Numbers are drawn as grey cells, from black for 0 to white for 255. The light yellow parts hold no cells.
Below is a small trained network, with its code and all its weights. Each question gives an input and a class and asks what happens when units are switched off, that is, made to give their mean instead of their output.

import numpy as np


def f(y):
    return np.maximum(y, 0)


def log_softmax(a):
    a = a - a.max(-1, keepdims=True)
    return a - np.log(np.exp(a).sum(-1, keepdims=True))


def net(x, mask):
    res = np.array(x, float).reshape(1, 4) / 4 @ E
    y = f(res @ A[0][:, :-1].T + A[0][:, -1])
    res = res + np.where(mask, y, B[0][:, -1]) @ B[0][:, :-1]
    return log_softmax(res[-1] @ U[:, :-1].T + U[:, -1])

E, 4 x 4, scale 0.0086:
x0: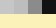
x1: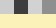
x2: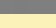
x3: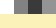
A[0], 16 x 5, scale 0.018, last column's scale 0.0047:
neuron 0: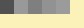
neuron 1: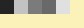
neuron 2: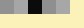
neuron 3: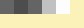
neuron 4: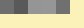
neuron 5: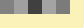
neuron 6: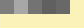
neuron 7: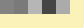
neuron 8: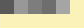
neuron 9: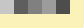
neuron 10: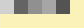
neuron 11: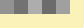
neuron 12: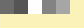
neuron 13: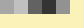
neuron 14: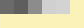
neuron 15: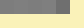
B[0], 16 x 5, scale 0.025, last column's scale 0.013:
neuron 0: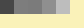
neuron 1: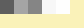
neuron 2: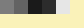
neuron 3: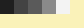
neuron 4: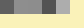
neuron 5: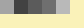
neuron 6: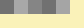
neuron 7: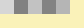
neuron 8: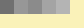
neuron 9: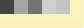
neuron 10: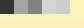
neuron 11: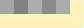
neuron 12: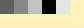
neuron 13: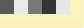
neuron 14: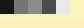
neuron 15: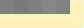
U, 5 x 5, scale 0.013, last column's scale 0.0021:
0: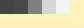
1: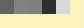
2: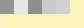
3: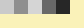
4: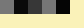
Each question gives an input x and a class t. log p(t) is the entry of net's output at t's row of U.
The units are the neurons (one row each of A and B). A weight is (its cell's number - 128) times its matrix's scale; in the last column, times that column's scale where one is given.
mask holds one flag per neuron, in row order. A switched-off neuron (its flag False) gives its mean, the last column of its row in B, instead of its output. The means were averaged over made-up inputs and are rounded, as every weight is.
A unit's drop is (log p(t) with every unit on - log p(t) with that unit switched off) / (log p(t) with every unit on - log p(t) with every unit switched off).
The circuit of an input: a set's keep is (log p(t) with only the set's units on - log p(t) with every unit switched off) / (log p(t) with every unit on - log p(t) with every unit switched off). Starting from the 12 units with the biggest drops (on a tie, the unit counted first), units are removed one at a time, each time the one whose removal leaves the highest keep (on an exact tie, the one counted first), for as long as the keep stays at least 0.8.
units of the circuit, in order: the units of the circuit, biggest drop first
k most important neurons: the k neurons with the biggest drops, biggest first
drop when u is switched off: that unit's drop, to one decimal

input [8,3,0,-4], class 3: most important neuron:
[neuron 7]
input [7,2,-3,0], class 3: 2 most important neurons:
[neuron 1; neuron 7]
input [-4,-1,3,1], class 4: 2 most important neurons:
[neuron 1; neuron 10]
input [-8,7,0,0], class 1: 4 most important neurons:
[neuron 12; neuron 1; neuron 14; neuron 4]
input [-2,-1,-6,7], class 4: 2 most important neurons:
[neuron 2; neuron 1]
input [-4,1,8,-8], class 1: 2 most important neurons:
[neuron 12; neuron 10]
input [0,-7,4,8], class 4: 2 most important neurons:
[neuron 5; neuron 2]
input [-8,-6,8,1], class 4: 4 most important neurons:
[neuron 2; neuron 5; neuron 10; neuron 9]
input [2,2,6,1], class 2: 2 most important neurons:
[neuron 2; neuron 12]
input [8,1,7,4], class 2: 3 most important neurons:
[neuron 12; neuron 14; neuron 3]
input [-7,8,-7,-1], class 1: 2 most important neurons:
[neuron 12; neuron 1]
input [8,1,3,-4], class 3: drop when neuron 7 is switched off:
0.2
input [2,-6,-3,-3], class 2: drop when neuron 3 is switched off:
0.1
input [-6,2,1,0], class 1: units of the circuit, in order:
[neuron 1]
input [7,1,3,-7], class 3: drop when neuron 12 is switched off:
0.2
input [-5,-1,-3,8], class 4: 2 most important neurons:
[neuron 2; neuron 1]
